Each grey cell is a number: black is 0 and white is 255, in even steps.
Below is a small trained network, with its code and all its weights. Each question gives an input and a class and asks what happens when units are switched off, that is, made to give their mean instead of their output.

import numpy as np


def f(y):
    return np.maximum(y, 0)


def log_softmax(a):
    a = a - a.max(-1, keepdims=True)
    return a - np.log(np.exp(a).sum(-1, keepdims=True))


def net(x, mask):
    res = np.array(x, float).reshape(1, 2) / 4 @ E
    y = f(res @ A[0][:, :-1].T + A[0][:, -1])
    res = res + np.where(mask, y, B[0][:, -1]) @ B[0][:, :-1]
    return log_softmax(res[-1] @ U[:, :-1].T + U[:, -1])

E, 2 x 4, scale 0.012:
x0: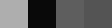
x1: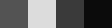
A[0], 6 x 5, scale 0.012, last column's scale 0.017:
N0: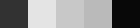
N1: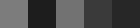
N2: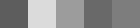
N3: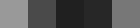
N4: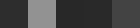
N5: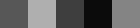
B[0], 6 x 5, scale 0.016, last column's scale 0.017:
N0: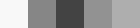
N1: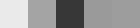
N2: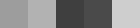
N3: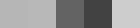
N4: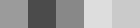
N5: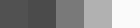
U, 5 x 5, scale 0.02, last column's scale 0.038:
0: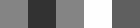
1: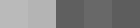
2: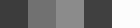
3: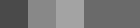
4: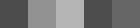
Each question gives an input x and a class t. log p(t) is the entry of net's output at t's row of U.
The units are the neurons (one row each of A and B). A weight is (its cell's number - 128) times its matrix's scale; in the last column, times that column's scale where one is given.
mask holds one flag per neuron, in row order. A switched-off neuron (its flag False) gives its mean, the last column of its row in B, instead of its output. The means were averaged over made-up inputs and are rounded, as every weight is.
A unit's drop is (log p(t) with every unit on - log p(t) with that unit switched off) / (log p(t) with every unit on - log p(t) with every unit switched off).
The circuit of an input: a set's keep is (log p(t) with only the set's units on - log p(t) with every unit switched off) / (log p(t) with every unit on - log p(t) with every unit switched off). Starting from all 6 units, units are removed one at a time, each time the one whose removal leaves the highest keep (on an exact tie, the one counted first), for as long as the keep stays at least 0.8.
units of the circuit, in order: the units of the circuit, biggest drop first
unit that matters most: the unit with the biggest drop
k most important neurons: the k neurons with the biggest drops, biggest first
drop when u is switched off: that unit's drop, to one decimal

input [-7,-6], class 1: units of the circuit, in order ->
(N5)
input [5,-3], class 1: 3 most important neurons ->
(N5, N4, N1)
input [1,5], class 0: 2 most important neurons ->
(N4, N5)
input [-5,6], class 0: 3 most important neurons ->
(N5, N4, N3)
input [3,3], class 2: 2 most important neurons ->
(N3, N0)
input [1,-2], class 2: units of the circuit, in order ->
(N4, N0)
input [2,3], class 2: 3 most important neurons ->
(N0, N3, N1)
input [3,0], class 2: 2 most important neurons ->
(N0, N2)
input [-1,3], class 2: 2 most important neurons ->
(N0, N1)
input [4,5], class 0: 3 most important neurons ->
(N5, N4, N2)
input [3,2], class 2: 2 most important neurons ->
(N0, N2)
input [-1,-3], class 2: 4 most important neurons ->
(N4, N5, N0, N1)
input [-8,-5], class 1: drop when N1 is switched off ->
0.0
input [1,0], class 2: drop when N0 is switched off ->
0.1
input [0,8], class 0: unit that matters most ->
N4
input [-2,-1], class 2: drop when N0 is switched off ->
0.1
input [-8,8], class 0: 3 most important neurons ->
(N5, N4, N3)
